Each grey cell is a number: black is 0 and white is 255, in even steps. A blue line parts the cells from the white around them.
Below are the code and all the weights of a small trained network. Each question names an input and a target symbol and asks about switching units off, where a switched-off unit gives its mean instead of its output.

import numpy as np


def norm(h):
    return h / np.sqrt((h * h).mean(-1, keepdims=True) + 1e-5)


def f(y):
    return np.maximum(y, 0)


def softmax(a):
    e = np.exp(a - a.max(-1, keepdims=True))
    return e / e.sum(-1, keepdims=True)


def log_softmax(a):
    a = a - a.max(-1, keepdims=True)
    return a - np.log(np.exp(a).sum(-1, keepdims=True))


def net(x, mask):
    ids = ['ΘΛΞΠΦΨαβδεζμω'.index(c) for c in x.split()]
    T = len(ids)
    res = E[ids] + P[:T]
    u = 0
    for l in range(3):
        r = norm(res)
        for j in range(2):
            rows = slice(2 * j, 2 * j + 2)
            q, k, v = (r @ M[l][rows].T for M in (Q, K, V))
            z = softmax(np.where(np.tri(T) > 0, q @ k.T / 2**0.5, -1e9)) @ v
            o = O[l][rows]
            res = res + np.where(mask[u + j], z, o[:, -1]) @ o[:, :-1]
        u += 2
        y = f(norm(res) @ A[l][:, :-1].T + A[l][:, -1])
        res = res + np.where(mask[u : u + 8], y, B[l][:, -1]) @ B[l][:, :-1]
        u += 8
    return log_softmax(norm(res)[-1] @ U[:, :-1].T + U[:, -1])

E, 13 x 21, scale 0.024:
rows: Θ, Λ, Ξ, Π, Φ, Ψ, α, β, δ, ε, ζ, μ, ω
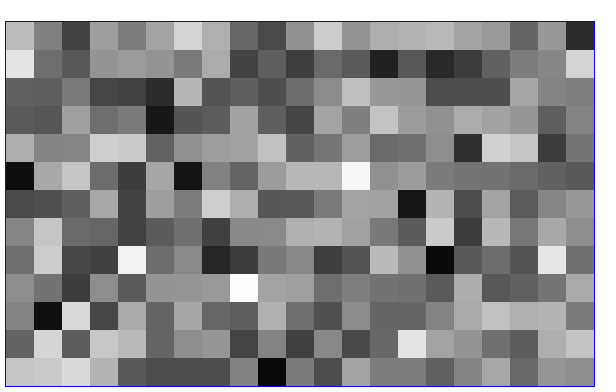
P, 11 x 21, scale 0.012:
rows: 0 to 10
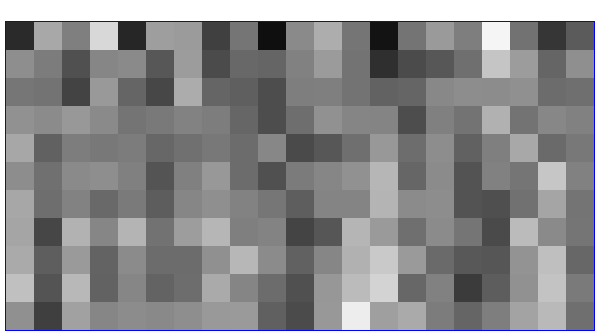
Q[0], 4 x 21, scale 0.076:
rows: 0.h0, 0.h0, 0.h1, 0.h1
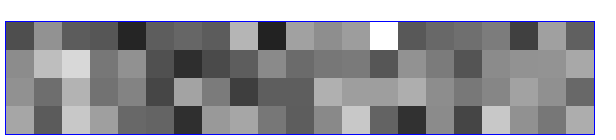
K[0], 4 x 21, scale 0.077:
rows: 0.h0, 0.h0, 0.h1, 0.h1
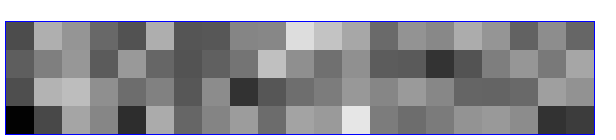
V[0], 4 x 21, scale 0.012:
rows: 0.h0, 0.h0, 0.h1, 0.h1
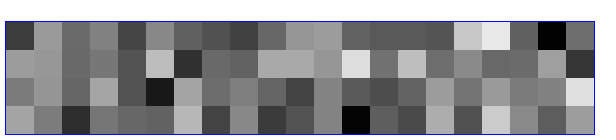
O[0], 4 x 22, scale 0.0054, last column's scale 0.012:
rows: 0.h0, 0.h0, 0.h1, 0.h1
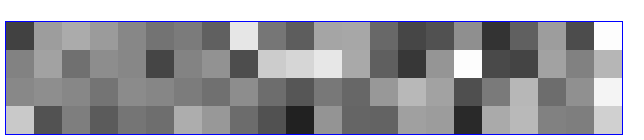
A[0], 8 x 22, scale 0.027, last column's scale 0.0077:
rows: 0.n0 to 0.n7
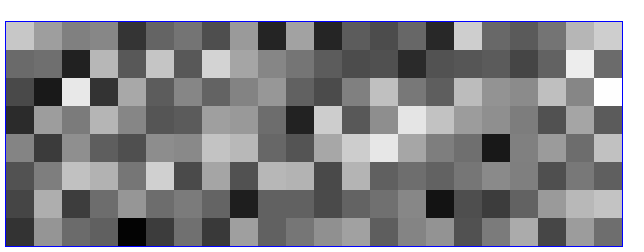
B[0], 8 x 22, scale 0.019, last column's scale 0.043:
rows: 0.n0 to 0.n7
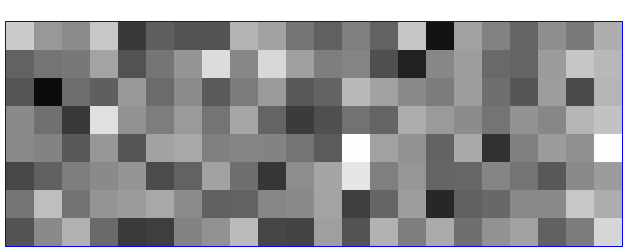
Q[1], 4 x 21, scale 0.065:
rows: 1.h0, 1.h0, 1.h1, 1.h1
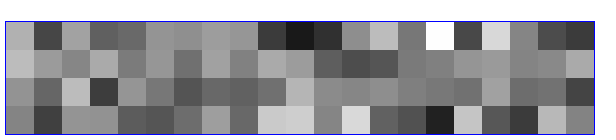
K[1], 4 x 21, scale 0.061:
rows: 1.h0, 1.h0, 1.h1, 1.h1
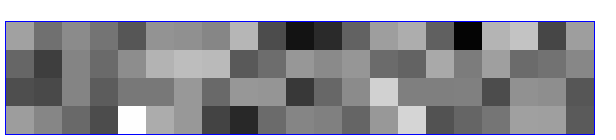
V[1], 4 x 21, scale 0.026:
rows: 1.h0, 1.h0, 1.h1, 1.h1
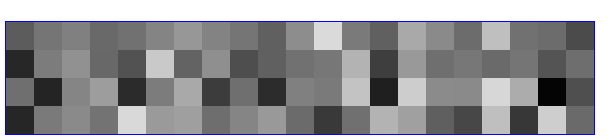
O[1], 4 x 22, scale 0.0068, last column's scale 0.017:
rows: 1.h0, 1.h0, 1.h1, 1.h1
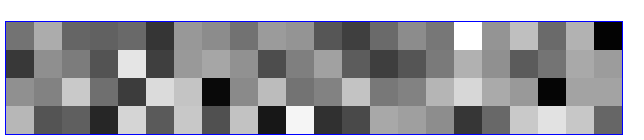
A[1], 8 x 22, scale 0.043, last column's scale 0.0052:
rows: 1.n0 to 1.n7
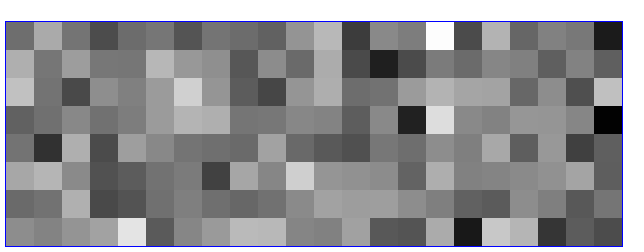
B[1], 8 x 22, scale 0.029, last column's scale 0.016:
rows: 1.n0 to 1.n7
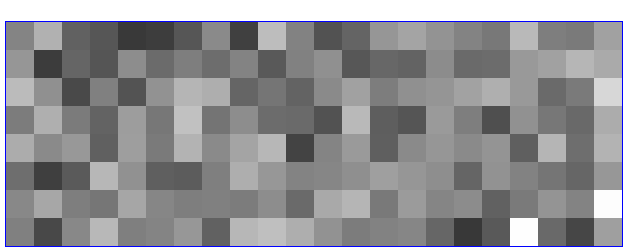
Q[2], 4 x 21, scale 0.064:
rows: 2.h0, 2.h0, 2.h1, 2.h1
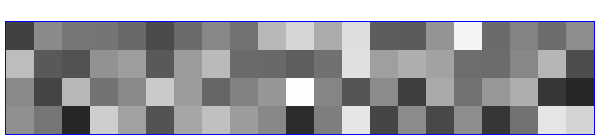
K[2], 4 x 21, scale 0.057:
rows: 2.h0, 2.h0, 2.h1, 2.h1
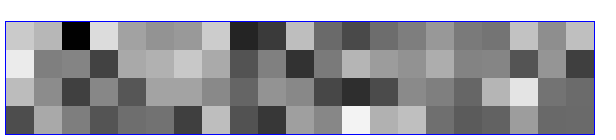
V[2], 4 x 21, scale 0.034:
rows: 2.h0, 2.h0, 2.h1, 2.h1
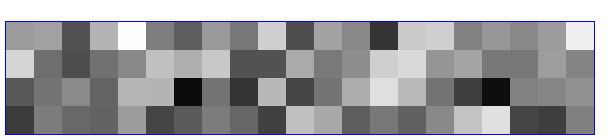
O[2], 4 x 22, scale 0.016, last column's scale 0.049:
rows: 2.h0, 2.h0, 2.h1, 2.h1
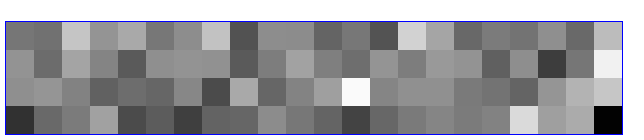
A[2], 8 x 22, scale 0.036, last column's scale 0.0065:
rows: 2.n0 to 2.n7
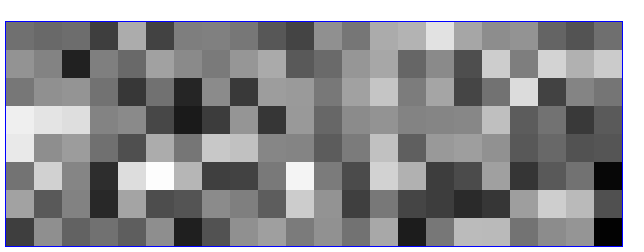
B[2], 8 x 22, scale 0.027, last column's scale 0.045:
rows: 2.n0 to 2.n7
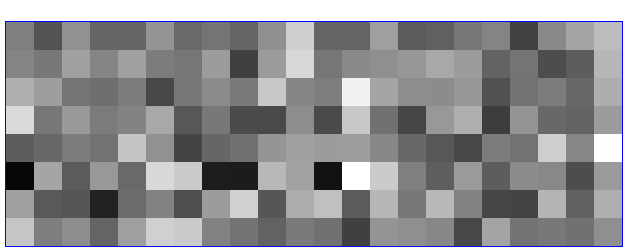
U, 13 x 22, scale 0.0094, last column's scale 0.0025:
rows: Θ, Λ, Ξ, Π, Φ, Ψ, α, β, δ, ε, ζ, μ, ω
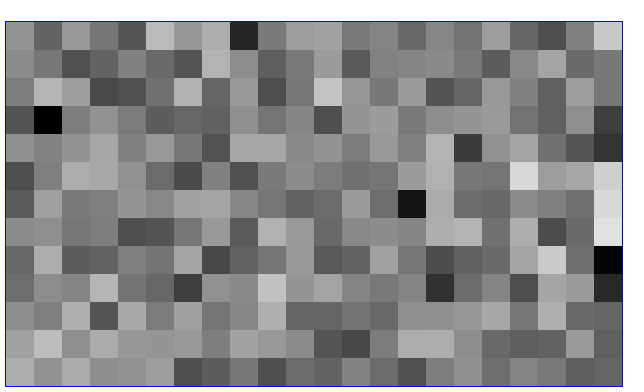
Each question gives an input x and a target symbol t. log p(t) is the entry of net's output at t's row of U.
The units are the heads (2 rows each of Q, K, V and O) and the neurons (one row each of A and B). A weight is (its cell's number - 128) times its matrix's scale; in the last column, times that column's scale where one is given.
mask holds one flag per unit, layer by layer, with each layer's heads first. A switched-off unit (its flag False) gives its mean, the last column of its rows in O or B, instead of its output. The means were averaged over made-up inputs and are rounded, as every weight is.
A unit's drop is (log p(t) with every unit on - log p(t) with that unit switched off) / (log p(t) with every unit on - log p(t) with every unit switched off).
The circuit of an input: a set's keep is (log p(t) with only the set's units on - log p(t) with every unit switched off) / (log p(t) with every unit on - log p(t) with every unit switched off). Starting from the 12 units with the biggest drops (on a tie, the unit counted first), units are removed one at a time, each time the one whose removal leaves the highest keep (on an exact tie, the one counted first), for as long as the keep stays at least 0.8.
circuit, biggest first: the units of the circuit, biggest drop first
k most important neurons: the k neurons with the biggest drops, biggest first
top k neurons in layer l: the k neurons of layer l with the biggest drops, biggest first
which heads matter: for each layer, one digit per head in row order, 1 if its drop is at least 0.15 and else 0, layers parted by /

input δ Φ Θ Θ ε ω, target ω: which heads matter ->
00 / 00 / 00
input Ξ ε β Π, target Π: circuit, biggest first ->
[0.n3, 0.n2]
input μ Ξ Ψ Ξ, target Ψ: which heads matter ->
01 / 10 / 11
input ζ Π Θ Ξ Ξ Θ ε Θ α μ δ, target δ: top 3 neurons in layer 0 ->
[0.n6, 0.n7, 0.n3]
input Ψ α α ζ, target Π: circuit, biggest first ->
[0.n2]
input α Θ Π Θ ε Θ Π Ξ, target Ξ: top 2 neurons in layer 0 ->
[0.n7, 0.n6]
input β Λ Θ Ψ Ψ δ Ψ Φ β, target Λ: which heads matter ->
11 / 11 / 01
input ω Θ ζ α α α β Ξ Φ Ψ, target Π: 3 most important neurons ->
[0.n6, 0.n3, 1.n5]
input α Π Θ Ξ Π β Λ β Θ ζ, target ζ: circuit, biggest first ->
[1.n4, 0.n2, 0.h0, 0.n4]
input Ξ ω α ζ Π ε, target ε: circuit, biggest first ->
[0.n0, 0.n1]
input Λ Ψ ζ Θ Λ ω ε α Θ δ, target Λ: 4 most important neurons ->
[0.n1, 2.n6, 0.n4, 0.n6]
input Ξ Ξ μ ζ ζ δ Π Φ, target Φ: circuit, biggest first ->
[0.n4, 1.n7, 0.h0]
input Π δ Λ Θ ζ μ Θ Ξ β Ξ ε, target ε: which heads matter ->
01 / 00 / 00
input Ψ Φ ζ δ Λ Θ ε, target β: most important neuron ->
[0.n7]
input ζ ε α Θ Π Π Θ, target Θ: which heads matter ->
11 / 00 / 10
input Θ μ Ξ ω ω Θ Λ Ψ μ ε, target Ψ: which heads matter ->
11 / 10 / 11
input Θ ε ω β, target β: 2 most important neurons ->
[1.n0, 0.n4]
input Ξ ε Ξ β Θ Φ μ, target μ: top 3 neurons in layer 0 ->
[0.n3, 0.n7, 0.n6]
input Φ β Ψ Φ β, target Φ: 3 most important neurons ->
[2.n7, 0.n4, 1.n5]
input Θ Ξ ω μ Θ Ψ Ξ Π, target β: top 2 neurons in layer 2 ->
[2.n4, 2.n2]
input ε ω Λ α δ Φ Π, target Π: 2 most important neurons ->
[0.n3, 0.n2]
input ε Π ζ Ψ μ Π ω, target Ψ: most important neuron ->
[0.n5]
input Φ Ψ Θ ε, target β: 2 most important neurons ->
[0.n4, 0.n5]
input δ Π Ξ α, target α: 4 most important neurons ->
[0.n1, 1.n3, 0.n0, 0.n7]
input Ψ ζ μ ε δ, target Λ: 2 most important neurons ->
[2.n6, 0.n4]
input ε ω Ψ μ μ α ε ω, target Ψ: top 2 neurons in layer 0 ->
[0.n4, 0.n5]
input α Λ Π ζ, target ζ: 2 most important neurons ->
[1.n4, 0.n4]
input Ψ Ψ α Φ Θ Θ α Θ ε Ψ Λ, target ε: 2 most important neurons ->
[0.n0, 0.n5]
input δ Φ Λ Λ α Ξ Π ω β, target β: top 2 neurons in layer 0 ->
[0.n4, 0.n0]
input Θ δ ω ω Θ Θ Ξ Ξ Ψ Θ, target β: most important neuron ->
[0.n5]
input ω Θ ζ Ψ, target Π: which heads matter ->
11 / 01 / 00
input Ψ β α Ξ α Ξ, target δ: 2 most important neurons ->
[0.n5, 2.n7]
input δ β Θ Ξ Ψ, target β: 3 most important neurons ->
[0.n5, 2.n2, 2.n4]
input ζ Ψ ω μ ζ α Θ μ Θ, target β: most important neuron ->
[0.n2]
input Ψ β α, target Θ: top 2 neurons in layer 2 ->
[2.n7, 2.n1]
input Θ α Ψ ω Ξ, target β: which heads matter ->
11 / 10 / 11
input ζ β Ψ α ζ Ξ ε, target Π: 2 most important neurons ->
[1.n5, 0.n2]
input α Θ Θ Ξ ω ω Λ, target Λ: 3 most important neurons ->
[1.n1, 2.n6, 0.n2]
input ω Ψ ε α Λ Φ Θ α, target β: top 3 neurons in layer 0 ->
[0.n5, 0.n4, 0.n1]
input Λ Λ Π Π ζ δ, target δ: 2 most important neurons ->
[2.n5, 0.n6]
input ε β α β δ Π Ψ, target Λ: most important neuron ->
[2.n6]
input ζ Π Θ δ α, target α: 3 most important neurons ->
[0.n1, 1.n3, 0.n0]
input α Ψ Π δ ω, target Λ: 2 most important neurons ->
[0.n4, 2.n6]
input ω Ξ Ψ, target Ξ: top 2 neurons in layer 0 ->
[0.n5, 0.n3]
